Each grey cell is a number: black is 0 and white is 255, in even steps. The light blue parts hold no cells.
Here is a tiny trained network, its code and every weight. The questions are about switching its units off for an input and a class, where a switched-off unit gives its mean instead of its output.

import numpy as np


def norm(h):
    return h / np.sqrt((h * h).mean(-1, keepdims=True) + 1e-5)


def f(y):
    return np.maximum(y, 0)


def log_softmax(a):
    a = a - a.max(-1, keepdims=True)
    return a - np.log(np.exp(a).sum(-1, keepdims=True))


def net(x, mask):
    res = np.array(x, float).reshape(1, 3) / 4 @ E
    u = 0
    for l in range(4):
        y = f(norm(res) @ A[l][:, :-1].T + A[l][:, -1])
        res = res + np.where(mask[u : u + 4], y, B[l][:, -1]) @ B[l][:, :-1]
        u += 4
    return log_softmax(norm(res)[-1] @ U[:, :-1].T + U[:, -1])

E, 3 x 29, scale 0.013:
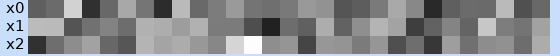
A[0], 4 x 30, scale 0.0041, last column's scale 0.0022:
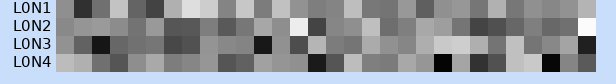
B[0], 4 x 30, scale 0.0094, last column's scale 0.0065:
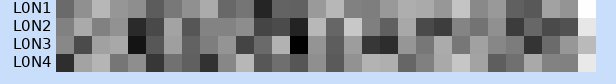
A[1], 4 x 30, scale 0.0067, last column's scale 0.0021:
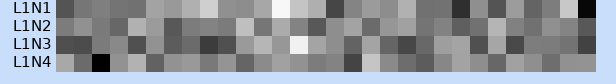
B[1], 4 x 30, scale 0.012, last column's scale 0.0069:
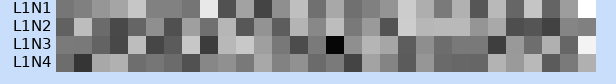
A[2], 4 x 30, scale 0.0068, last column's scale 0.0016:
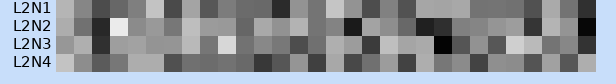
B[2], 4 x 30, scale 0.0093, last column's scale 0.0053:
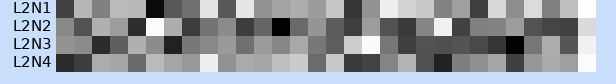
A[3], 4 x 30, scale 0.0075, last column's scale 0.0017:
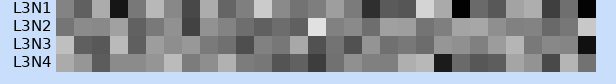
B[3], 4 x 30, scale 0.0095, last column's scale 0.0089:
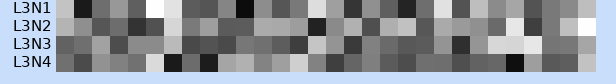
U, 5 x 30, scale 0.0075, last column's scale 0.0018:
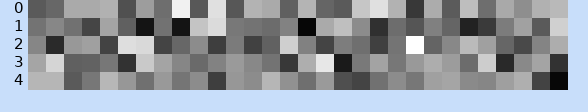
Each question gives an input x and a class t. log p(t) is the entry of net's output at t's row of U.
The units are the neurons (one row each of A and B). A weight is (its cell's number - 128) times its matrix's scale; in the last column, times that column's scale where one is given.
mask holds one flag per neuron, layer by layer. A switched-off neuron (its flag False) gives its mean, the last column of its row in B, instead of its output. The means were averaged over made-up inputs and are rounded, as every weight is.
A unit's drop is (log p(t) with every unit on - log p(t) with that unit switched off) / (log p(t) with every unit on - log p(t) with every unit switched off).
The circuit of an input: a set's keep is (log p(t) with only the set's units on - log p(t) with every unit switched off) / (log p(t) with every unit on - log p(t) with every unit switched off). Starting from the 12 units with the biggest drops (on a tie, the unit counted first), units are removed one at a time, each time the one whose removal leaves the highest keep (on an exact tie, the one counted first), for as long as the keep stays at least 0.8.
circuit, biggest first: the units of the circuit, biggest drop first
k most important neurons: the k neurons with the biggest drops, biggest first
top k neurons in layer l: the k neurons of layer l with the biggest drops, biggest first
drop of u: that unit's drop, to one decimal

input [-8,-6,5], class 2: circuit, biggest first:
L2N2
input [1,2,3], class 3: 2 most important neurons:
L0N4, L0N1
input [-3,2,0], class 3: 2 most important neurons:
L0N3, L1N3
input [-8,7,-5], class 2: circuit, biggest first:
L2N2, L1N4
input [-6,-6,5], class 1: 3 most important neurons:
L1N3, L3N1, L0N3
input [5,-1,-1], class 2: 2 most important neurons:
L3N1, L0N1
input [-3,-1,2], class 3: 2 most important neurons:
L0N1, L3N2
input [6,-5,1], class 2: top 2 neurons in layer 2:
L2N3, L2N1
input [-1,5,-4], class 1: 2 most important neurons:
L0N1, L2N3
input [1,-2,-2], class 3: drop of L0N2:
1.2
